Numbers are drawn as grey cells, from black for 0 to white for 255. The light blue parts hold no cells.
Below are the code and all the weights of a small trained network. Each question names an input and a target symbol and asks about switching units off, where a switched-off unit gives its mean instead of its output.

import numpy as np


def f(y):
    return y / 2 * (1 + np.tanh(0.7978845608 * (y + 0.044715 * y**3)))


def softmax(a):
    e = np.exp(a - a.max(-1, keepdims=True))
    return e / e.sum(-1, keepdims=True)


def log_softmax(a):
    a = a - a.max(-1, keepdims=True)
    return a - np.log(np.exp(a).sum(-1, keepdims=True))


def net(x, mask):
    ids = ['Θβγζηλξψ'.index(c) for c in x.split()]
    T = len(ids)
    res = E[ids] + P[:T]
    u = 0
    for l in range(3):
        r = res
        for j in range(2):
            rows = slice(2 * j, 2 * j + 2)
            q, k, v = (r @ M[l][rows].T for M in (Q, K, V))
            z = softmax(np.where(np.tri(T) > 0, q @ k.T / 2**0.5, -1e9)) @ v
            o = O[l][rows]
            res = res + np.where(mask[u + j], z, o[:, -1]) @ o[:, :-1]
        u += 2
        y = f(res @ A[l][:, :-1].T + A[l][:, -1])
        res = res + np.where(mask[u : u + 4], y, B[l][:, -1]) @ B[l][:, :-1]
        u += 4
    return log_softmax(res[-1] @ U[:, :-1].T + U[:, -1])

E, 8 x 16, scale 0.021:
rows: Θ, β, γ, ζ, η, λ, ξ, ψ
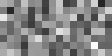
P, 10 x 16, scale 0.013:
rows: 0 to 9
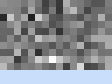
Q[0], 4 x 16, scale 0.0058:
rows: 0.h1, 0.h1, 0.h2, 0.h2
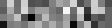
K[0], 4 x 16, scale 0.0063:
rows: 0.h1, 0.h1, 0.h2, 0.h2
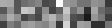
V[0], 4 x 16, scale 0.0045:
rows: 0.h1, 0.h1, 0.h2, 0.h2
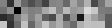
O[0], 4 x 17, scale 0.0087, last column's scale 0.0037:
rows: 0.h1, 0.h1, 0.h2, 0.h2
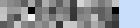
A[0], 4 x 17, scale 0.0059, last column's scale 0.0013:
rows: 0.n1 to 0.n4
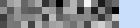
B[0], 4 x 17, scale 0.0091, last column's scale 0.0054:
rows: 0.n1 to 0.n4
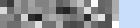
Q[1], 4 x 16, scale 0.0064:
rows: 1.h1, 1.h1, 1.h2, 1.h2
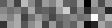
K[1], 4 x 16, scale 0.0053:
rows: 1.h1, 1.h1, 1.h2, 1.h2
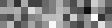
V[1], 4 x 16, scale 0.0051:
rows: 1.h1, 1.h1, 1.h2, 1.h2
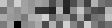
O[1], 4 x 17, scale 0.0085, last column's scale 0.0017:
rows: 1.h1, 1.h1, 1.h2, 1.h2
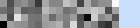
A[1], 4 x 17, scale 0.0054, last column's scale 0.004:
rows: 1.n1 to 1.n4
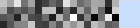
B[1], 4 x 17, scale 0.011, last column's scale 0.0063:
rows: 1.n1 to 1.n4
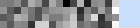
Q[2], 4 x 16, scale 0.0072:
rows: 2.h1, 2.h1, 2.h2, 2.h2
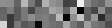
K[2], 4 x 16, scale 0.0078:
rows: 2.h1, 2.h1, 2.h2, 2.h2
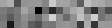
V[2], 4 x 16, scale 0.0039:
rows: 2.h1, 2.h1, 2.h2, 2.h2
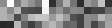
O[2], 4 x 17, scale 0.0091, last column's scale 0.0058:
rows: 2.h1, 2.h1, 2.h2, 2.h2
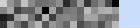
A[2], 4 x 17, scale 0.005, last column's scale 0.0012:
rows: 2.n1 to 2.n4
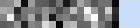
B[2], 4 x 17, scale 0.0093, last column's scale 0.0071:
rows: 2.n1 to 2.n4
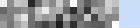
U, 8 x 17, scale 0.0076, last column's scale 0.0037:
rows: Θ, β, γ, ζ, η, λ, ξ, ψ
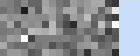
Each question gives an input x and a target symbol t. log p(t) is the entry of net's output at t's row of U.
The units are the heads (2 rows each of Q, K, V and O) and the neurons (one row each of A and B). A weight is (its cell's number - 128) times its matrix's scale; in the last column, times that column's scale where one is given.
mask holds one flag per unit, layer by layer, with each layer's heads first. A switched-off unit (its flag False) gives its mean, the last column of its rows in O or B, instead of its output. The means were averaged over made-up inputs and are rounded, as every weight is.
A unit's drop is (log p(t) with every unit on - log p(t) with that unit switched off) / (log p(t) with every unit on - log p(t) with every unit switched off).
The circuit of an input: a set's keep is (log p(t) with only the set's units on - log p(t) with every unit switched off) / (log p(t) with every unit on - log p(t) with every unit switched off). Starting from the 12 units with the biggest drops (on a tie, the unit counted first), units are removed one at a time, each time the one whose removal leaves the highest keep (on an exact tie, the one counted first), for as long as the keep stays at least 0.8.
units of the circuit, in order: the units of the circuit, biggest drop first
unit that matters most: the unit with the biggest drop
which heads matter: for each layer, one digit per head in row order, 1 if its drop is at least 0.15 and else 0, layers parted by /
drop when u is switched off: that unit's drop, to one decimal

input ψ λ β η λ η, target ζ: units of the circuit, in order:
(0.n4, 1.n4)
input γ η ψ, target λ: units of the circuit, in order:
(2.h2, 2.n3)
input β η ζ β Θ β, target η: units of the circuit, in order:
(1.h1, 0.n4, 2.n4)
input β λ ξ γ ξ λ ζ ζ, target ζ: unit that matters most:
1.n2
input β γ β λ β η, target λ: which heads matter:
10 / 10 / 00
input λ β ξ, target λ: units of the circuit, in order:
(2.n3, 2.n4)
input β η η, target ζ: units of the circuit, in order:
(1.n4, 0.n4)
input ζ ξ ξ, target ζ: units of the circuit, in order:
(1.n4, 2.h1)
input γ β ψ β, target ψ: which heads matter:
10 / 10 / 10
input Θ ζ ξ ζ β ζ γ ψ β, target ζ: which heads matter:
00 / 00 / 00
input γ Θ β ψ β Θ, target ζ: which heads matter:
00 / 10 / 10
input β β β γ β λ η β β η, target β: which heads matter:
00 / 00 / 10
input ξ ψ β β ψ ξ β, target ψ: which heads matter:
00 / 11 / 10
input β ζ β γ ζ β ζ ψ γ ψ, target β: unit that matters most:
2.n4
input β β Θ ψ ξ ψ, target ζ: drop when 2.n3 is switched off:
0.1
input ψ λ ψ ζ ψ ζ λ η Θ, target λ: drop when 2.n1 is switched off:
-0.1
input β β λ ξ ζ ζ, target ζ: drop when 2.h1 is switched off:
0.2
